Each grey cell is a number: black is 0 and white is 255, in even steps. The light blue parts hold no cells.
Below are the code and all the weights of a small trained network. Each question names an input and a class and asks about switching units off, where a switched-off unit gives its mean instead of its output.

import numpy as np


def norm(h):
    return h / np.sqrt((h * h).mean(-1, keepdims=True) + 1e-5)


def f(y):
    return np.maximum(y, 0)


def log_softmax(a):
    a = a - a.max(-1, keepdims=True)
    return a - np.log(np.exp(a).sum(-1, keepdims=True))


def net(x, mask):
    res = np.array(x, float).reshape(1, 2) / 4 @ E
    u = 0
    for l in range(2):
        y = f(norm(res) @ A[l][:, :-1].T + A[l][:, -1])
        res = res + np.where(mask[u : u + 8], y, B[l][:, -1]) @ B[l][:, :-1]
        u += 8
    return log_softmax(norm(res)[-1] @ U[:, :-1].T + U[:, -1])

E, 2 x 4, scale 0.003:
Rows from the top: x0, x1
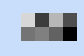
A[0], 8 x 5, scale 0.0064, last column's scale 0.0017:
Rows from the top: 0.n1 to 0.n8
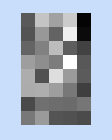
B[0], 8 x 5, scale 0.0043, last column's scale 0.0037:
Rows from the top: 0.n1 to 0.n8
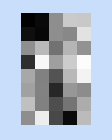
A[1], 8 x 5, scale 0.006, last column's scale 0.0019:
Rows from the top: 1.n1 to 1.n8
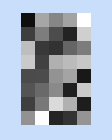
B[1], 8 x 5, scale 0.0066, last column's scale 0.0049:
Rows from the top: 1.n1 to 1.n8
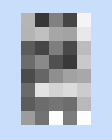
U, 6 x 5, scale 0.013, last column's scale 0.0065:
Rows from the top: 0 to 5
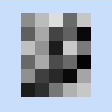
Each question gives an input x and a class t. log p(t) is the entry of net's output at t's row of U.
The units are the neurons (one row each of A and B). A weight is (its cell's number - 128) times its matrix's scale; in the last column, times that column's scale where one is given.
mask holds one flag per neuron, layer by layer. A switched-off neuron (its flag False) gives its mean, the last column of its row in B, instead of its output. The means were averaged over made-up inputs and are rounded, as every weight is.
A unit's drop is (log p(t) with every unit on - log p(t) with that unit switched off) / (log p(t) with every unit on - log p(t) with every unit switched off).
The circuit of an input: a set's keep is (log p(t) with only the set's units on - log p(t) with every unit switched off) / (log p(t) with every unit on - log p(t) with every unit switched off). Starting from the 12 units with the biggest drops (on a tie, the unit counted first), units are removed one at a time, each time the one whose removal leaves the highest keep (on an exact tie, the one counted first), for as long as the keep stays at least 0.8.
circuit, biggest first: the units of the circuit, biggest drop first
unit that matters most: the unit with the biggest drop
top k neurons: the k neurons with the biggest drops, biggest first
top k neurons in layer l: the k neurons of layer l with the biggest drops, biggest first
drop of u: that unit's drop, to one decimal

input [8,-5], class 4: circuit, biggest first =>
[1.n4 1.n8]
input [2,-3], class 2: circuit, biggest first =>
[0.n5 1.n8]
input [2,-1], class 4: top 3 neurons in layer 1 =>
[1.n6 1.n4 1.n2]
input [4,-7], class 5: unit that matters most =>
1.n2
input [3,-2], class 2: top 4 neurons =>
[0.n5 0.n2 1.n1 1.n8]
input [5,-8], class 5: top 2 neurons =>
[1.n2 0.n8]
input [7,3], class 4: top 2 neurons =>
[0.n8 1.n8]
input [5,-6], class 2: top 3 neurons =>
[1.n8 0.n2 0.n1]
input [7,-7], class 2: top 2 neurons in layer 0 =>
[0.n2 0.n1]
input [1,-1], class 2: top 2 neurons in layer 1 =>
[1.n8 1.n6]
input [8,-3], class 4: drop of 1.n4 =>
0.1
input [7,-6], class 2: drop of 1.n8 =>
0.4
